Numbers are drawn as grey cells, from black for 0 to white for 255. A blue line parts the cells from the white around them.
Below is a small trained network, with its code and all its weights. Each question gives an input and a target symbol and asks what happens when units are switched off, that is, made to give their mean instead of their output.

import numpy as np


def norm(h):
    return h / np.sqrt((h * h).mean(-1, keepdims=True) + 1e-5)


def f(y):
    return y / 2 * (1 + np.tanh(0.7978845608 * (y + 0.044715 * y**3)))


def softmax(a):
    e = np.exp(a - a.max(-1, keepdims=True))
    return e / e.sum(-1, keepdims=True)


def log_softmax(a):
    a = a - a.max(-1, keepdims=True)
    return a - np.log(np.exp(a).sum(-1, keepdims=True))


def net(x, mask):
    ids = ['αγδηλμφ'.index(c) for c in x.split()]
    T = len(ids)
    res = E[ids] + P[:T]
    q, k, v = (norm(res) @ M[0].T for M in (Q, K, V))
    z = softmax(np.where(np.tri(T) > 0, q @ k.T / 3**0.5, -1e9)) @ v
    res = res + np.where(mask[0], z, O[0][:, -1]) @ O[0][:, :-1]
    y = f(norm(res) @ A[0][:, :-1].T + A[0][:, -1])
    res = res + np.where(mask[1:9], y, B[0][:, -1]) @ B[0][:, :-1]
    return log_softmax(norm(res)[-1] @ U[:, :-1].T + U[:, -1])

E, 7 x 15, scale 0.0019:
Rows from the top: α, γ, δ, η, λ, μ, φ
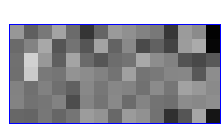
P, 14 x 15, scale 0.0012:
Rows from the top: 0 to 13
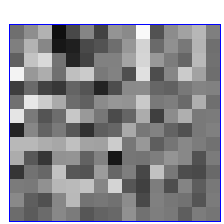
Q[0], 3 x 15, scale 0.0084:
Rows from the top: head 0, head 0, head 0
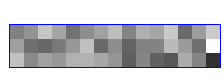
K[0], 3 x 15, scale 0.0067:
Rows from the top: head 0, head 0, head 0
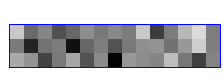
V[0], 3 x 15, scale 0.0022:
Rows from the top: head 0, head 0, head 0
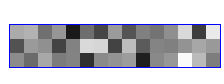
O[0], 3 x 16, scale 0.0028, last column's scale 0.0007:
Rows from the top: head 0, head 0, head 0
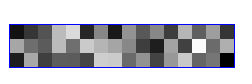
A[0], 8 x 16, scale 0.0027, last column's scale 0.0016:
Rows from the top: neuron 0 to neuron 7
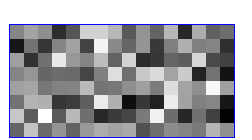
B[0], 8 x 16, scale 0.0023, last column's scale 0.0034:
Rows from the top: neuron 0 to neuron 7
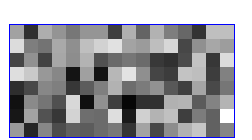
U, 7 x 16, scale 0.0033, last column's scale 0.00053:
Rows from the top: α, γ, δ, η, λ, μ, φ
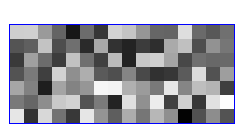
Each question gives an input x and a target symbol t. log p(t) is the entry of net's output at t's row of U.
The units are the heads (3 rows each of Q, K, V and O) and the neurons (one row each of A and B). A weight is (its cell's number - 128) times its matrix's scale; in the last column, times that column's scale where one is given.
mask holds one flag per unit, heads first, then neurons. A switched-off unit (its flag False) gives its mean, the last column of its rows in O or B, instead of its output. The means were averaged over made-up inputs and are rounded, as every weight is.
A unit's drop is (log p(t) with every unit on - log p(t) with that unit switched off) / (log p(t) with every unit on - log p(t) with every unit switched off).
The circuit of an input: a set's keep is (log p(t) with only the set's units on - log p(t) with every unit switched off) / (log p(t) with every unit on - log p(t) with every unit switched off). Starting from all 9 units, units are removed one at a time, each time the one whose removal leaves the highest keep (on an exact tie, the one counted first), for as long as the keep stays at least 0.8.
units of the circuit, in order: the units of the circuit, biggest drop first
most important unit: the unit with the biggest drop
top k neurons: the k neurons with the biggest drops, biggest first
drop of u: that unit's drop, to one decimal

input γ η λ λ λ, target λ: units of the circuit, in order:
(head 0; neuron 1)
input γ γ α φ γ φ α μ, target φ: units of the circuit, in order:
(head 0; neuron 0)
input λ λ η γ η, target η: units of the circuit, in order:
(head 0; neuron 6)
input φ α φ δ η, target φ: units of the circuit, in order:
(head 0; neuron 0)
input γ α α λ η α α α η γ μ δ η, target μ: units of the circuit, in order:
(head 0; neuron 6)
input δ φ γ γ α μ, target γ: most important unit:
neuron 5
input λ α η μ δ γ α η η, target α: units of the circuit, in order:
(head 0; neuron 3)
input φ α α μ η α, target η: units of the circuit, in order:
(head 0; neuron 2)
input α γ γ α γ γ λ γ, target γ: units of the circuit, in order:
(head 0; neuron 5; neuron 0)
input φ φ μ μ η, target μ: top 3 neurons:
(neuron 6; neuron 2; neuron 5)
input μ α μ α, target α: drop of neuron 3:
0.3
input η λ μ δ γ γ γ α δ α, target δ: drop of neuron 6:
0.9
